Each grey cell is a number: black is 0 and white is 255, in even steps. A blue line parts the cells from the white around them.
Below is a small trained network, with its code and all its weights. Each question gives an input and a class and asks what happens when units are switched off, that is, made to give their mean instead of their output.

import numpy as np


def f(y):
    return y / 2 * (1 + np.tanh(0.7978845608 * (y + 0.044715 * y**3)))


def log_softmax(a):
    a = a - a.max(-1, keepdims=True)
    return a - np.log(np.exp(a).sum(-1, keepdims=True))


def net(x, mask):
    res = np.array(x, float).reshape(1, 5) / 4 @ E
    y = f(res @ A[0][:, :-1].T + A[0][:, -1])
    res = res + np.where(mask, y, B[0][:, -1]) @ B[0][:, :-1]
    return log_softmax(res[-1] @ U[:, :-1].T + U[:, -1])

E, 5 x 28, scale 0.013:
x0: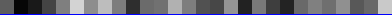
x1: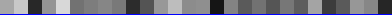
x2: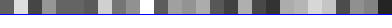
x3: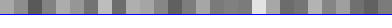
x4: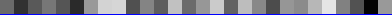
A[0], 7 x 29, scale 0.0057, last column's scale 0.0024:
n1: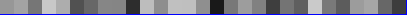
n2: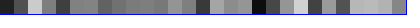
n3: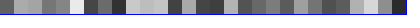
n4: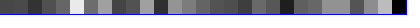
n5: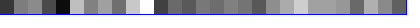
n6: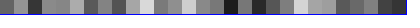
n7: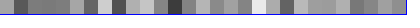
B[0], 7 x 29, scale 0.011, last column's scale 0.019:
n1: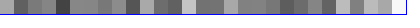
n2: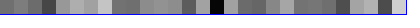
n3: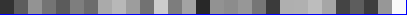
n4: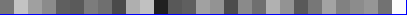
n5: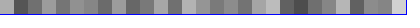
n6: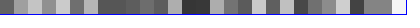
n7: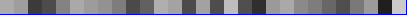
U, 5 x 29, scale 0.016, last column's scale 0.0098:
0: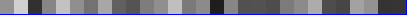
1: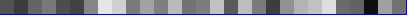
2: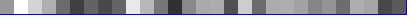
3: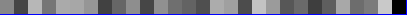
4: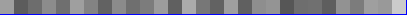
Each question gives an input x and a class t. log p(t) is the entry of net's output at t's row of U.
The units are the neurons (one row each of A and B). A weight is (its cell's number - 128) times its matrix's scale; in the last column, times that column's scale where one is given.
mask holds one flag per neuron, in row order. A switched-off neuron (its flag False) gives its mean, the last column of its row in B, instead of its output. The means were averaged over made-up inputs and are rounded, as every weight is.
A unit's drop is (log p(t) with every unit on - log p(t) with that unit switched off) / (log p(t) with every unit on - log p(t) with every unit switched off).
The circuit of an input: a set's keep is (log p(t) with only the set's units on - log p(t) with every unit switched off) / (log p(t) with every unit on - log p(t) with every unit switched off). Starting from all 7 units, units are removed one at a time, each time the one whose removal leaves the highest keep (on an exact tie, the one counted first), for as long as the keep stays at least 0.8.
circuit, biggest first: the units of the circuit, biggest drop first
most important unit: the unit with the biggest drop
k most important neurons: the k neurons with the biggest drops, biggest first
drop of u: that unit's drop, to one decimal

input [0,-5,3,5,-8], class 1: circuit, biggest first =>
[n3]
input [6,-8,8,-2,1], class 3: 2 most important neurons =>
[n5 n6]
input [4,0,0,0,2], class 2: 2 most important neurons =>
[n3 n4]
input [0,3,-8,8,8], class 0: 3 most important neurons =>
[n3 n7 n6]
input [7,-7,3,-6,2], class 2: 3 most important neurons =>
[n4 n7 n1]
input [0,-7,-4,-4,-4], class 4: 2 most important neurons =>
[n6 n2]
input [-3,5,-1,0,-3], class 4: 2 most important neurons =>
[n4 n7]
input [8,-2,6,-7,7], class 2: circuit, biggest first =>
[n4 n3]
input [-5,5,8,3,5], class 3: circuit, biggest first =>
[n6 n1]
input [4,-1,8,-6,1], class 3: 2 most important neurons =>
[n6 n5]
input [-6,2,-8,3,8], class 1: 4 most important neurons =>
[n6 n4 n5 n1]
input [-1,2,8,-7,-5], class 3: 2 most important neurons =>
[n6 n7]
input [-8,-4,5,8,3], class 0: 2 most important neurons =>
[n7 n4]
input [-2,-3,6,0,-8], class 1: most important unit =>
n3
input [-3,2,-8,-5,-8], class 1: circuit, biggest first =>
[n3 n6]
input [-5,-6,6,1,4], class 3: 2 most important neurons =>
[n5 n4]
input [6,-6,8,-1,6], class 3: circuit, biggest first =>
[n5 n6]
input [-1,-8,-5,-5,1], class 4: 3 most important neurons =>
[n2 n6 n7]
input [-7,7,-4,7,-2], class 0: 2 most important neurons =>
[n4 n5]
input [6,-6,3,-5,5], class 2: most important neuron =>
[n4]
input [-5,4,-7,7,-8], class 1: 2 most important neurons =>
[n3 n2]
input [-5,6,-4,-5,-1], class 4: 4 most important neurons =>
[n4 n6 n7 n2]
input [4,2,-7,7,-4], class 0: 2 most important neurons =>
[n7 n6]
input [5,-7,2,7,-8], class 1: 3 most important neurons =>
[n3 n2 n1]
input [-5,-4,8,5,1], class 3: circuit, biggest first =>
[n6 n5]
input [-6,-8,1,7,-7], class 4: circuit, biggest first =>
[n5 n7]
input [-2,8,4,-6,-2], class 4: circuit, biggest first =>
[n1]
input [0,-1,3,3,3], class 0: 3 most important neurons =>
[n3 n7 n4]
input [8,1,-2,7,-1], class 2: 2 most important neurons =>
[n4 n2]
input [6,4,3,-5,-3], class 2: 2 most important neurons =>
[n4 n7]
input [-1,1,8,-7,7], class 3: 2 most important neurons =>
[n6 n3]
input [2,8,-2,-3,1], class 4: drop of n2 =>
0.2
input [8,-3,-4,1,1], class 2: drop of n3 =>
0.0
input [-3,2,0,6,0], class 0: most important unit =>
n4
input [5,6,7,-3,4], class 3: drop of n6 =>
0.5
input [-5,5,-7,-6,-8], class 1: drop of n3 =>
0.7
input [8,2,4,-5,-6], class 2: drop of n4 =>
1.0
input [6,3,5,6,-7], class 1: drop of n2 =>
0.2
